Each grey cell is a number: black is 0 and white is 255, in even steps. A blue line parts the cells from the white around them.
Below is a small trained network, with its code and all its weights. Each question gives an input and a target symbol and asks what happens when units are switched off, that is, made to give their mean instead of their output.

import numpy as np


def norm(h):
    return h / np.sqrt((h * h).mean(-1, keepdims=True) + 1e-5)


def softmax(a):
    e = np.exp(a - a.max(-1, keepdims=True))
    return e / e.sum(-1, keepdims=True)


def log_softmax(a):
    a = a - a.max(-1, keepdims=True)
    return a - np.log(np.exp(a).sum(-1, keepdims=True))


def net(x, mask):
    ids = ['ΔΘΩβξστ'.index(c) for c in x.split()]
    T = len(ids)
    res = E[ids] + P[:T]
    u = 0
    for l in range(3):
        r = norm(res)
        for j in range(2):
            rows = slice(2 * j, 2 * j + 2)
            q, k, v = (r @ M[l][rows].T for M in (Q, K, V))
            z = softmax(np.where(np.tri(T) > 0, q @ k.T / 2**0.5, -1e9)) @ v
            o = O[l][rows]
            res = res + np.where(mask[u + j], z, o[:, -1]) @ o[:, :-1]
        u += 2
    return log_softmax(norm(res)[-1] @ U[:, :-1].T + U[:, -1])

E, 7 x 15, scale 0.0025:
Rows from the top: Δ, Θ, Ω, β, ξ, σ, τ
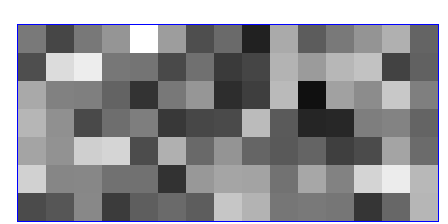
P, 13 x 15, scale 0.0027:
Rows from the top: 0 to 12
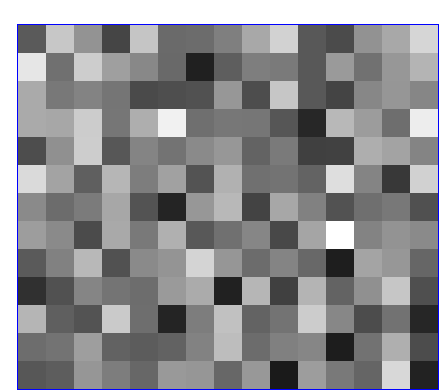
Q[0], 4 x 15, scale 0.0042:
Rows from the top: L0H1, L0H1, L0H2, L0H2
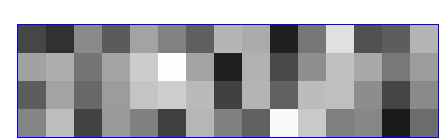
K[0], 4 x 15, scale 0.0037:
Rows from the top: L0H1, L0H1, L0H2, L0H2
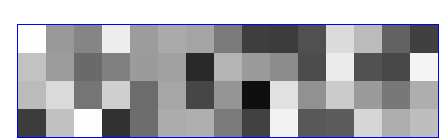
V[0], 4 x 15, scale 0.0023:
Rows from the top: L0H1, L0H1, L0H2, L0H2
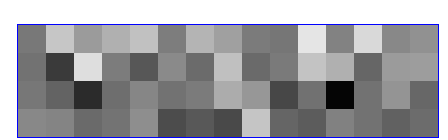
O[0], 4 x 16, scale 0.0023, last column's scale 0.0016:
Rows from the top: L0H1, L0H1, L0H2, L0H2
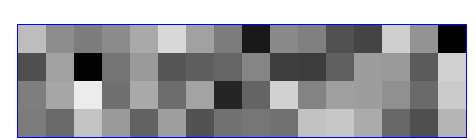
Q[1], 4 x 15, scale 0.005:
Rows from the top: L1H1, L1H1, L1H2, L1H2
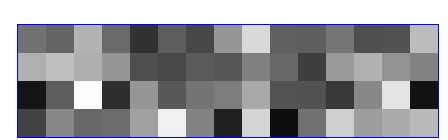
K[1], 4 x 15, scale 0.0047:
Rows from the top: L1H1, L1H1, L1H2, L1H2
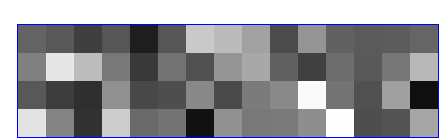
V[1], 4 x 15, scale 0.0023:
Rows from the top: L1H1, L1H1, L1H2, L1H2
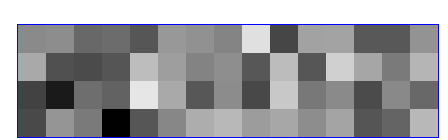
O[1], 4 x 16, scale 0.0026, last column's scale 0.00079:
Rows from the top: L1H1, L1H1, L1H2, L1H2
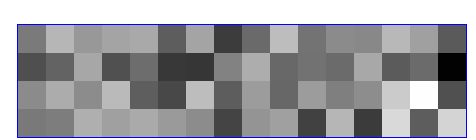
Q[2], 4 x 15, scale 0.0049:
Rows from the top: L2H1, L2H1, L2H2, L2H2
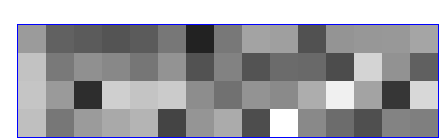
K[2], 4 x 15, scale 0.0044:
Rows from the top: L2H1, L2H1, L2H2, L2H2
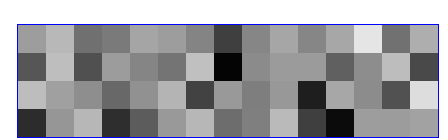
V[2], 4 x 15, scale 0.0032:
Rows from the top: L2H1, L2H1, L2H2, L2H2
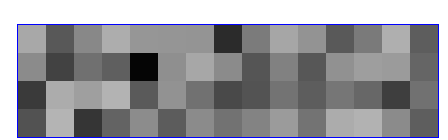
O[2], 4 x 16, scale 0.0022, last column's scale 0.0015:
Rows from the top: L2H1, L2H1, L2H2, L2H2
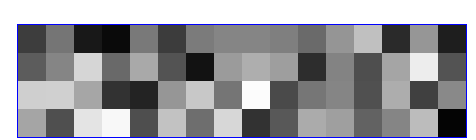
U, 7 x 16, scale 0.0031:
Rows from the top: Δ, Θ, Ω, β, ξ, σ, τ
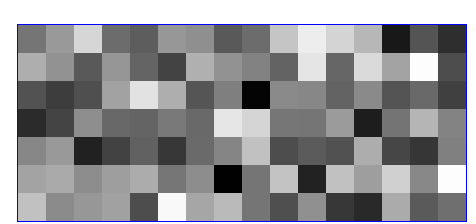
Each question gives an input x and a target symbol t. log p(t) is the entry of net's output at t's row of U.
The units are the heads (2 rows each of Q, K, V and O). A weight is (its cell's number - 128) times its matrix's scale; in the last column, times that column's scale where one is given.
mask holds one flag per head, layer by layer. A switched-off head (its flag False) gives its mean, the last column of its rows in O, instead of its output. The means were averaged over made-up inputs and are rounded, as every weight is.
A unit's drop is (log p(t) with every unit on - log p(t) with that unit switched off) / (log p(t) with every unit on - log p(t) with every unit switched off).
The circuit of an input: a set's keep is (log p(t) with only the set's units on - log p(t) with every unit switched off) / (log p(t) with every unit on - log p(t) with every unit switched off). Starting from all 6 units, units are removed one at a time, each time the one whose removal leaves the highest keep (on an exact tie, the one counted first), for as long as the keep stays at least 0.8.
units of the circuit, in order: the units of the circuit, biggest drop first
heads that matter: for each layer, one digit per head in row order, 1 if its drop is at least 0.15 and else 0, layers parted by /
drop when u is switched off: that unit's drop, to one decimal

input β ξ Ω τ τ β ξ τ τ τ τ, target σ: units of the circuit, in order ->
(L1H2, L1H1)
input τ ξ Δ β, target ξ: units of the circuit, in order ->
(L1H2, L2H1)
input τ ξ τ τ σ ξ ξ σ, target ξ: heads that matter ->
00 / 01 / 01
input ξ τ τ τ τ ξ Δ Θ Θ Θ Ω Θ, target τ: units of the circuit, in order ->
(L2H2, L0H1)
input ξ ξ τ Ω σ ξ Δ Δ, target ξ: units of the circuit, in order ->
(L2H2, L1H2, L1H1)
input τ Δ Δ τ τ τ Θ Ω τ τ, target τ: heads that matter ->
00 / 10 / 11
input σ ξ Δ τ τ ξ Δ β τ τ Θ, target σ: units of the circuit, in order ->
(L1H2)
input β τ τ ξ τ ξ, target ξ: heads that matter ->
10 / 01 / 01
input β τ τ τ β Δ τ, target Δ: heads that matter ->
11 / 00 / 00
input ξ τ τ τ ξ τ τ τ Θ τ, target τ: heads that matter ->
10 / 00 / 11
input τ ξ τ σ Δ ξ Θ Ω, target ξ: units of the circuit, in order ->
(L1H2, L0H2)
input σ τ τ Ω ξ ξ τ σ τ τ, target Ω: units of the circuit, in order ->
(L2H2, L1H2)
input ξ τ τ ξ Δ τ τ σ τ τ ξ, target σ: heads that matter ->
01 / 01 / 00
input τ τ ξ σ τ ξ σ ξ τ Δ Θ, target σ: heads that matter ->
00 / 01 / 00
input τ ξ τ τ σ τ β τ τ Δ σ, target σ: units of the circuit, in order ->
(L1H2, L0H2)
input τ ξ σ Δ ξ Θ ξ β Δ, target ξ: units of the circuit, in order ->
(L1H1, L2H2)
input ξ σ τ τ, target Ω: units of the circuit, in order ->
(L2H2, L1H2, L0H1)
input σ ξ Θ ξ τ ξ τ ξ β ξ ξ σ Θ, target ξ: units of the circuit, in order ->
(L1H2, L2H2, L0H2)
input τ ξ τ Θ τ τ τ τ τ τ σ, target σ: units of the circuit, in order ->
(L1H2)
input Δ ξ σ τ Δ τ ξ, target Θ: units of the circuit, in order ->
(L1H2)
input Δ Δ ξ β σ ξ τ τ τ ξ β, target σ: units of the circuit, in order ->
(L1H2, L0H2)
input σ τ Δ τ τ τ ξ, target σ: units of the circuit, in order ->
(L1H2, L1H1)
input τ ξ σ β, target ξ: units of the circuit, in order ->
(L1H2, L2H2)
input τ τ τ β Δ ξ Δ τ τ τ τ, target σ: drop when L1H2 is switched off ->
0.5
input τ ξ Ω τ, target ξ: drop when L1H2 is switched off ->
0.3
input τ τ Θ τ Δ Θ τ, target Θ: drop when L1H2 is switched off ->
1.0
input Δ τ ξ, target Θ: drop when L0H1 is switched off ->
0.1
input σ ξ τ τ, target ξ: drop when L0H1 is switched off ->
0.2
